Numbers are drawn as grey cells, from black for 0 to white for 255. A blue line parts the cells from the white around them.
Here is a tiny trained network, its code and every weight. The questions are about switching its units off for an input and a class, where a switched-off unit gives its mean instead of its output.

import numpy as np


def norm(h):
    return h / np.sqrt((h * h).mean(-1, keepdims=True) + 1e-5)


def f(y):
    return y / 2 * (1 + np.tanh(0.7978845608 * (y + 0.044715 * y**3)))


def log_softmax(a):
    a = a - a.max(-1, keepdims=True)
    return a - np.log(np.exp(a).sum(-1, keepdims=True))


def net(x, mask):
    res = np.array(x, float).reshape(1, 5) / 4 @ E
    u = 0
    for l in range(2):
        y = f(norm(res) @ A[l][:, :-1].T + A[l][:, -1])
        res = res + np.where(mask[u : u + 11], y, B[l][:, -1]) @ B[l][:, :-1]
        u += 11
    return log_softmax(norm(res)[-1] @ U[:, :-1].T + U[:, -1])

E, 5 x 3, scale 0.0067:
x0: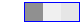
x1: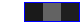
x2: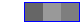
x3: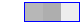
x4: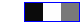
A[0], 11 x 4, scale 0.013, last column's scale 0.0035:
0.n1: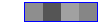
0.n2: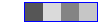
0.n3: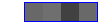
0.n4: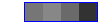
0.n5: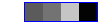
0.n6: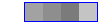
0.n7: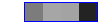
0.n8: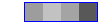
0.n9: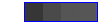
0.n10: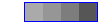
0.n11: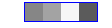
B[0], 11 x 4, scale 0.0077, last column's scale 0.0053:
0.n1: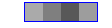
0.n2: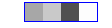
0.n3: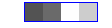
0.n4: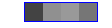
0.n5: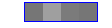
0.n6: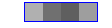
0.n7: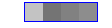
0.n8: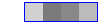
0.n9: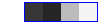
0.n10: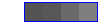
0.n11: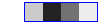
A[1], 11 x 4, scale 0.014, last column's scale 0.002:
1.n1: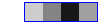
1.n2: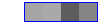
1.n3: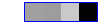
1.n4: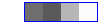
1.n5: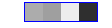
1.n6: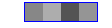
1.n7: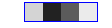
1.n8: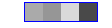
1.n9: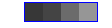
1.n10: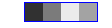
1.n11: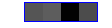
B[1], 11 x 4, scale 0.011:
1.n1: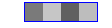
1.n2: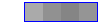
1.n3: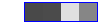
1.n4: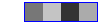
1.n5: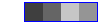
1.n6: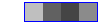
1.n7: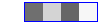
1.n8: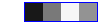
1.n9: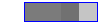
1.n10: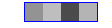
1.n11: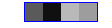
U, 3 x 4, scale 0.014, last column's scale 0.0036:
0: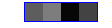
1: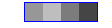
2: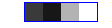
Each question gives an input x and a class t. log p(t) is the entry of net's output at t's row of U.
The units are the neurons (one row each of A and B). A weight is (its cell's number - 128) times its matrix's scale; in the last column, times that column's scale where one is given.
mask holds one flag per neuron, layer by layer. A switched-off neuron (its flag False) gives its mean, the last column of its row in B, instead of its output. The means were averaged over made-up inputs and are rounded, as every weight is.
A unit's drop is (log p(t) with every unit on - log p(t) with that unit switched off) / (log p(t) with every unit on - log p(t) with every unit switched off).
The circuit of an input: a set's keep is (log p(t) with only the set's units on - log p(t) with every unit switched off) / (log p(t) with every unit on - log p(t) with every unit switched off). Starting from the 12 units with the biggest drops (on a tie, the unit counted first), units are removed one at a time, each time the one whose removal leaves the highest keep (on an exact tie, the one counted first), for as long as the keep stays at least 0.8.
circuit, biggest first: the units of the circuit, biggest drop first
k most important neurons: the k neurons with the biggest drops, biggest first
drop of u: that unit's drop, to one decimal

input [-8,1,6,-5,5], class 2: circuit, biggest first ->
(1.n11)
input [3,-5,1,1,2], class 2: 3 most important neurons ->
(1.n8 1.n5 1.n3)
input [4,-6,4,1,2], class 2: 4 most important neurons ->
(1.n8 1.n5 1.n3 1.n10)
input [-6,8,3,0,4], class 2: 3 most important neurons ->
(1.n11 1.n7 1.n1)
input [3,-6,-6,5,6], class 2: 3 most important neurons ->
(1.n8 1.n5 1.n3)
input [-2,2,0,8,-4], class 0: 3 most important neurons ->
(0.n3 1.n7 0.n1)
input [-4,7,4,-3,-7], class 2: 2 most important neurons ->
(1.n11 1.n1)
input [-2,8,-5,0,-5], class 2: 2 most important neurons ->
(1.n11 1.n1)
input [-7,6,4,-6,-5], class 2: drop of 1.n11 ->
0.2
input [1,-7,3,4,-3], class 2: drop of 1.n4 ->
0.0
